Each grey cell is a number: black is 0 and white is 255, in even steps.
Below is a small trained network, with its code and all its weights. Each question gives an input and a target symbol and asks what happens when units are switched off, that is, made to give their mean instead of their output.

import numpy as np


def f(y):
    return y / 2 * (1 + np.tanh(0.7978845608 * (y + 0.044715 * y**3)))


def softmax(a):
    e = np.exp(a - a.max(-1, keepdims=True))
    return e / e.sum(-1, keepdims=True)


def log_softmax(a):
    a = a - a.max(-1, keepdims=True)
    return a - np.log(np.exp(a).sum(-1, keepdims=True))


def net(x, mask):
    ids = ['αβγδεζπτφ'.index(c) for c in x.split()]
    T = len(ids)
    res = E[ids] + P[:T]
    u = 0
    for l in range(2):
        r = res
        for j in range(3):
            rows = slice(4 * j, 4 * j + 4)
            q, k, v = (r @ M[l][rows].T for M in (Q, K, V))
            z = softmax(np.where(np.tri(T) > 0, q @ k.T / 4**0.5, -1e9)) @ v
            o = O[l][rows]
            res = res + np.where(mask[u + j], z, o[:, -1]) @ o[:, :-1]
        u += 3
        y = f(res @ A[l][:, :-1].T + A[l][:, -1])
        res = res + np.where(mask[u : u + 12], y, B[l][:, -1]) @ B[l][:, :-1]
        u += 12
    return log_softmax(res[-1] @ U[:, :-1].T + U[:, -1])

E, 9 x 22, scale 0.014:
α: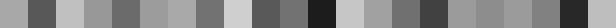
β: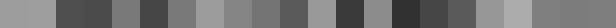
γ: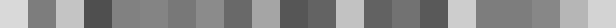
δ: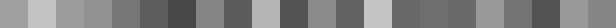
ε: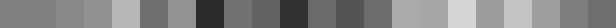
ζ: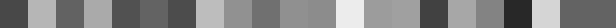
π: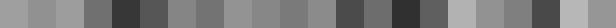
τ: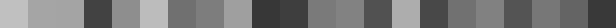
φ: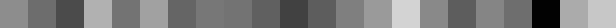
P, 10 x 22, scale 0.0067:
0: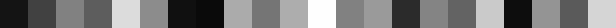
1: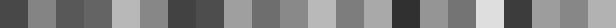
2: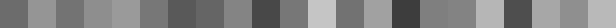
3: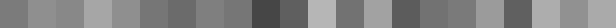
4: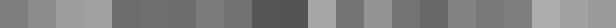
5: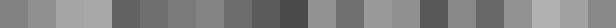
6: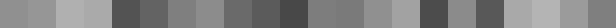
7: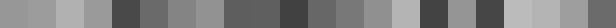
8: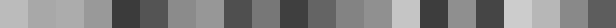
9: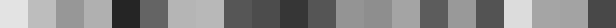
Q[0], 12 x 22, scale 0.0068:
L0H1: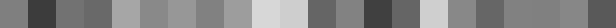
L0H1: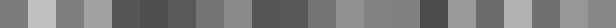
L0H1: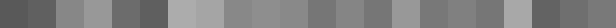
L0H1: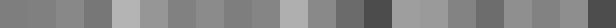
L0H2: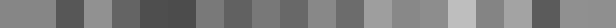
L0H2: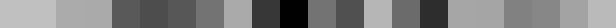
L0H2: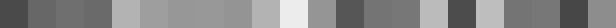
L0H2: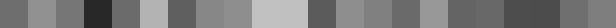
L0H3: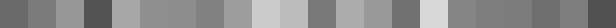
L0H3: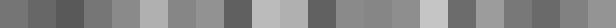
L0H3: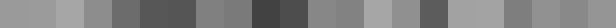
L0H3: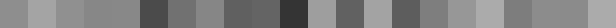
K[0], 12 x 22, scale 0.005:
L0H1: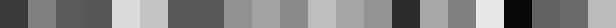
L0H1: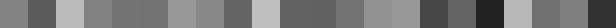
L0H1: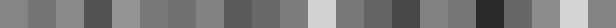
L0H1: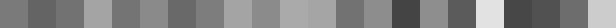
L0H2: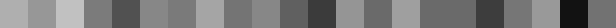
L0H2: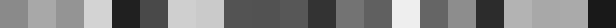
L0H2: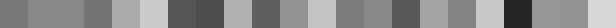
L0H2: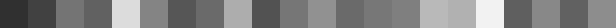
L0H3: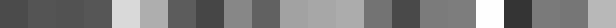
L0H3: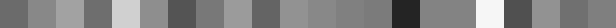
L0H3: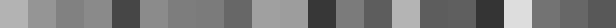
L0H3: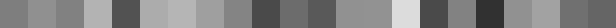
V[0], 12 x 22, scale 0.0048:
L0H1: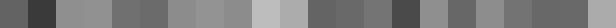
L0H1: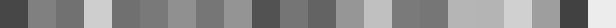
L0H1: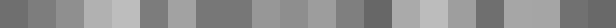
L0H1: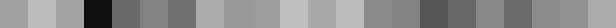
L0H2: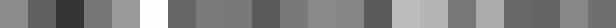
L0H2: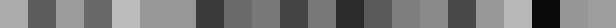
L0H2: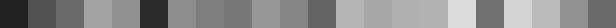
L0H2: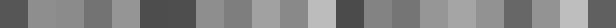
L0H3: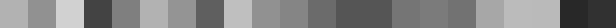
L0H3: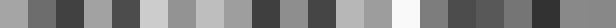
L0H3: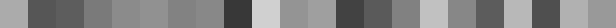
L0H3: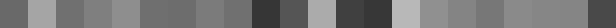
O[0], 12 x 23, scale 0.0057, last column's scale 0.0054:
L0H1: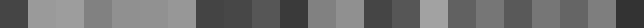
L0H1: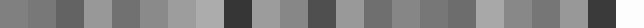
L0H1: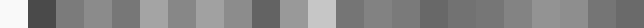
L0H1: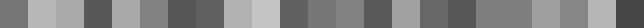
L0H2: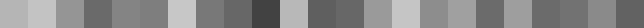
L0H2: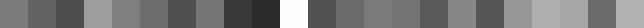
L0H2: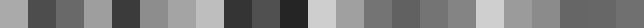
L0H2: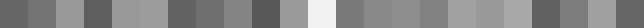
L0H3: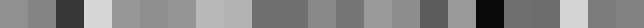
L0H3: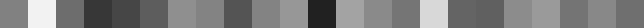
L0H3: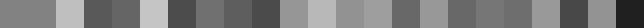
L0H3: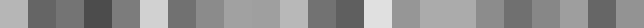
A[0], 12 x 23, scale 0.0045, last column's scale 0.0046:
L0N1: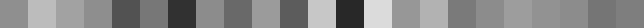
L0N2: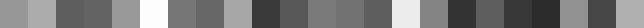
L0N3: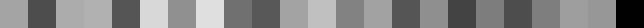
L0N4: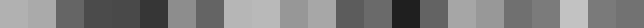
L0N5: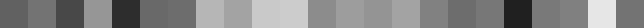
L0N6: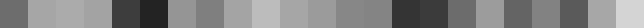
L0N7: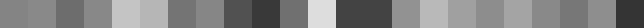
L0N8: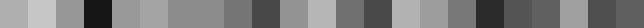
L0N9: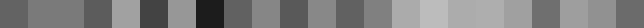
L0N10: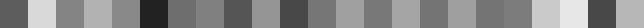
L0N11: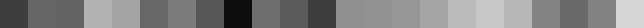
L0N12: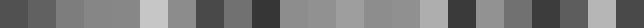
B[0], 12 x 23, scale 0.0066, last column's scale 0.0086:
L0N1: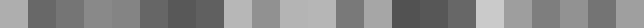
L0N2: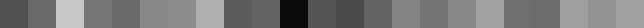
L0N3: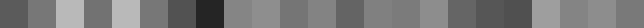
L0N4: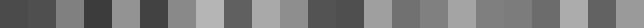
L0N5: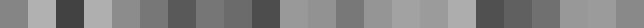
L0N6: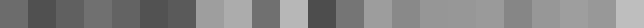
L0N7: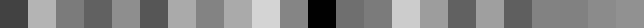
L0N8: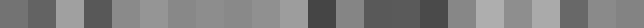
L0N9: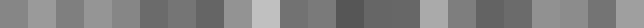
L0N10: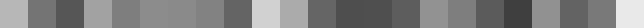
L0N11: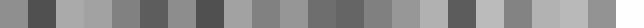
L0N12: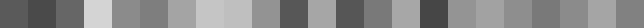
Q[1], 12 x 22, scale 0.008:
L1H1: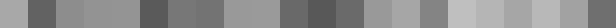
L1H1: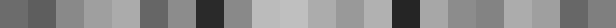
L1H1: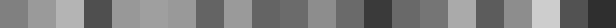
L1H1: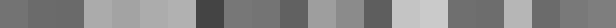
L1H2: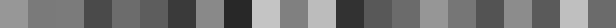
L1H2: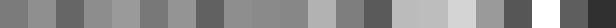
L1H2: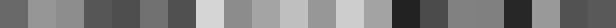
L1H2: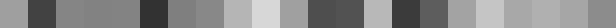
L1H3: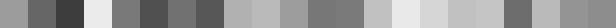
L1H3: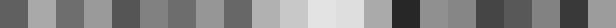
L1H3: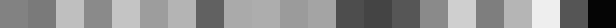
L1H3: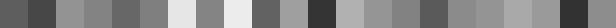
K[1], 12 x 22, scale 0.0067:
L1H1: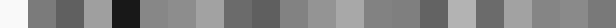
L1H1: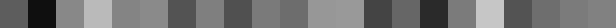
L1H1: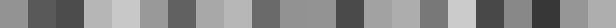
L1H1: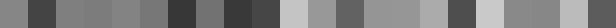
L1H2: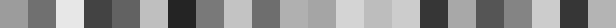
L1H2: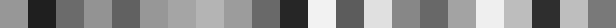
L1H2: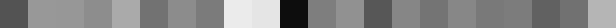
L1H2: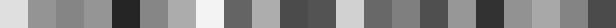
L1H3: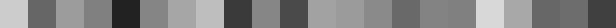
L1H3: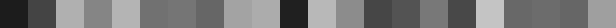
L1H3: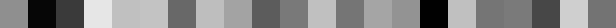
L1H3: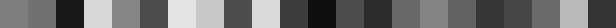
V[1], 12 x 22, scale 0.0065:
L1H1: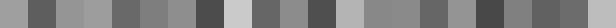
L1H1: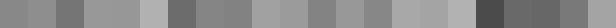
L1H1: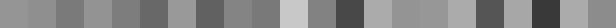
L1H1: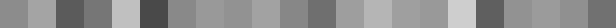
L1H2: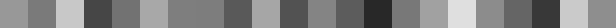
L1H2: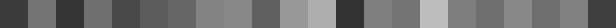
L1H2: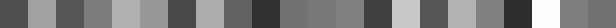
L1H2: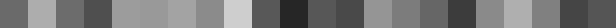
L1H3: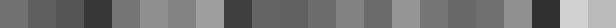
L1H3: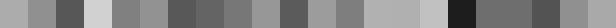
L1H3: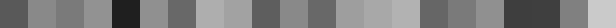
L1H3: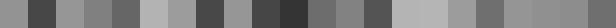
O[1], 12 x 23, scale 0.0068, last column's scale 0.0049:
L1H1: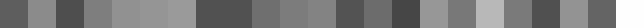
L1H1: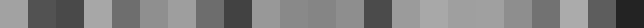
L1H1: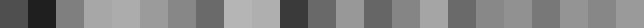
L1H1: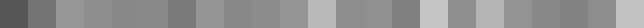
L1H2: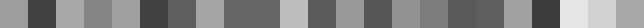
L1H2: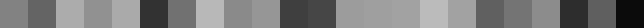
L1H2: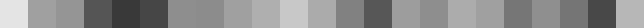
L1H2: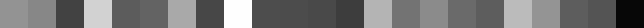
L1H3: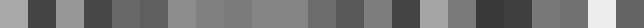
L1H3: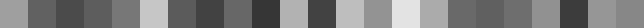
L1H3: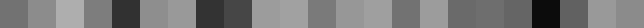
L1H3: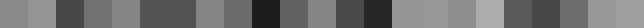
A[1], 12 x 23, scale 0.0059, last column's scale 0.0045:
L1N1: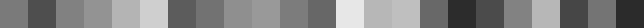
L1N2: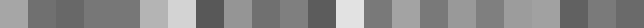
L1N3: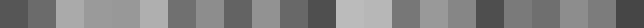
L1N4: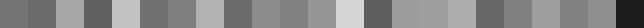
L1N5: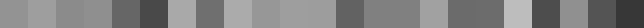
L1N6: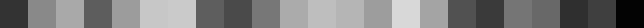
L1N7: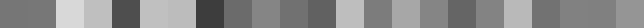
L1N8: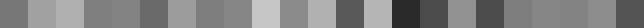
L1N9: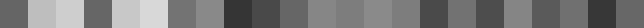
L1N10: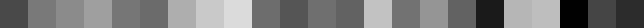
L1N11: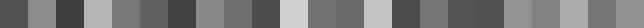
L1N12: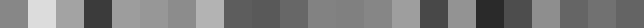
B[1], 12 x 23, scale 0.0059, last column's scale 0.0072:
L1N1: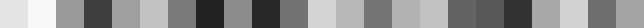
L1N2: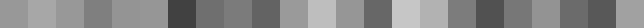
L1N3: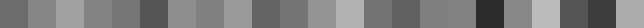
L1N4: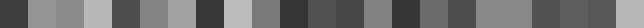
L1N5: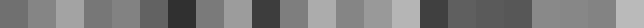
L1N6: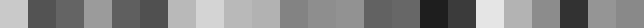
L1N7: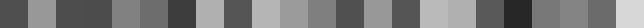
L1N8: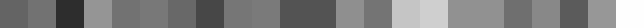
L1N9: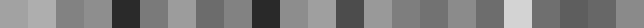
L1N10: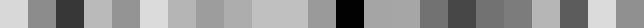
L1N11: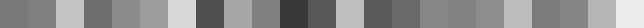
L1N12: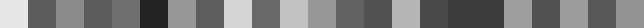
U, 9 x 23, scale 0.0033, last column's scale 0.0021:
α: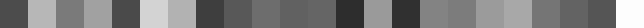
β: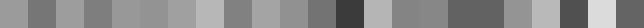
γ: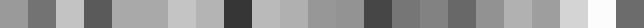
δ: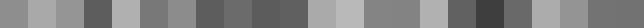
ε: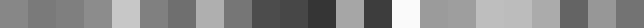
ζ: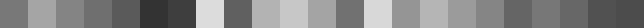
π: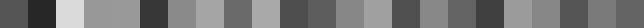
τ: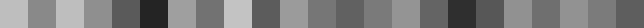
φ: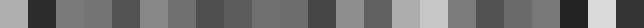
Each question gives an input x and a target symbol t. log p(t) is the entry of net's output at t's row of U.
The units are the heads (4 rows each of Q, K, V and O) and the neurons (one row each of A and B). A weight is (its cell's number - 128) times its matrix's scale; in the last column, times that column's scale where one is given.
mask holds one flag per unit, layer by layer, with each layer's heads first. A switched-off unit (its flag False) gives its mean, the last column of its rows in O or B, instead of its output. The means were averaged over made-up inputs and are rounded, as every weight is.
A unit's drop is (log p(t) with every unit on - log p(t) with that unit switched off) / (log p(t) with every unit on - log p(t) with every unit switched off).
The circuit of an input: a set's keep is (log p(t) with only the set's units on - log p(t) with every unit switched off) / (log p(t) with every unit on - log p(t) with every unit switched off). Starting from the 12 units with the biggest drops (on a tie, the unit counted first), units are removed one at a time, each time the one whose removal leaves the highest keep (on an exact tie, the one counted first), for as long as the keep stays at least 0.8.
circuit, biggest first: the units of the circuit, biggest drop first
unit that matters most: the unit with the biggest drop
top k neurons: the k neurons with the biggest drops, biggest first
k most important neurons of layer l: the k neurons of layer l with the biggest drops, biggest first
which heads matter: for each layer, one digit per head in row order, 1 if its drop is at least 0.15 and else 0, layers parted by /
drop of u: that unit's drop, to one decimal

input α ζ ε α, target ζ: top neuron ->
(L0N10)
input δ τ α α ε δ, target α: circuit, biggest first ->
(L1H2 L1H1)
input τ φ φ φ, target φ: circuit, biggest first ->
(L1H3 L0H3)
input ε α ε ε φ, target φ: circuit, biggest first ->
(L0H3 L1H3)
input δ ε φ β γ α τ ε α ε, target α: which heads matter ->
000 / 010
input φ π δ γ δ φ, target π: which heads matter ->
000 / 011
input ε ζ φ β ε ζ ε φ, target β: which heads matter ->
011 / 111
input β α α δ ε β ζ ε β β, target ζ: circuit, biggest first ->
(L1H2 L1N11)
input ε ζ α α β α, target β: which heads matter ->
000 / 011
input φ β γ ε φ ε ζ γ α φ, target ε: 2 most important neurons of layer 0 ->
(L0N12 L0N11)
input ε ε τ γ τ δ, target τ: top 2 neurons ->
(L0N8 L0N2)
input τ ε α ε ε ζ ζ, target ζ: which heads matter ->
010 / 000
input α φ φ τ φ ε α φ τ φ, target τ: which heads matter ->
001 / 010
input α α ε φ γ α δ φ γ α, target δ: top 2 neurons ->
(L0N10 L1N1)
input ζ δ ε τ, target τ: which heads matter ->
001 / 100
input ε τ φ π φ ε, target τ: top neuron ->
(L0N7)
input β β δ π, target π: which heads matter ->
000 / 010
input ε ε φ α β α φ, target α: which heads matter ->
001 / 010
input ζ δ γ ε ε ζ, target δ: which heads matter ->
010 / 011
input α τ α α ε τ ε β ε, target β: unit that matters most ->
L1N10
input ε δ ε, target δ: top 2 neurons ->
(L0N7 L1N1)
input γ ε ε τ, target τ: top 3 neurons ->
(L1N12 L0N2 L0N11)
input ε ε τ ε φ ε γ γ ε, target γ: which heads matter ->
000 / 010
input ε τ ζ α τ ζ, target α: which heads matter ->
010 / 010
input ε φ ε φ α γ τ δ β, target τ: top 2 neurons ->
(L0N11 L0N8)
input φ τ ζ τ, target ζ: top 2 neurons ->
(L0N5 L1N7)
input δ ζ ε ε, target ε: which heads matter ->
000 / 001
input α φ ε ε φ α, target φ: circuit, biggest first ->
(L1H3)
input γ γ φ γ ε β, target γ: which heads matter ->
000 / 010
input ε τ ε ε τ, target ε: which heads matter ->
000 / 101
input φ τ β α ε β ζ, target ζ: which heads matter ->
010 / 010
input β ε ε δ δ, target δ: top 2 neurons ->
(L1N1 L0N1)
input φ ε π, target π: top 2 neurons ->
(L0N4 L0N11)
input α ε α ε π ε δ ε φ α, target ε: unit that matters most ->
L0N10
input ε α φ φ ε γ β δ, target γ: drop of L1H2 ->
0.7
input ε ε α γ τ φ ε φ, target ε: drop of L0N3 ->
0.0
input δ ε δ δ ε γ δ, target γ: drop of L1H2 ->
0.6
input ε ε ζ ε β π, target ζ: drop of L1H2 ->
0.6
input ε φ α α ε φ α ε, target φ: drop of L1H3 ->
0.8
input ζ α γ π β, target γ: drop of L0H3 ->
0.1
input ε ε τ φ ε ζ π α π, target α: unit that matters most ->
L1H2
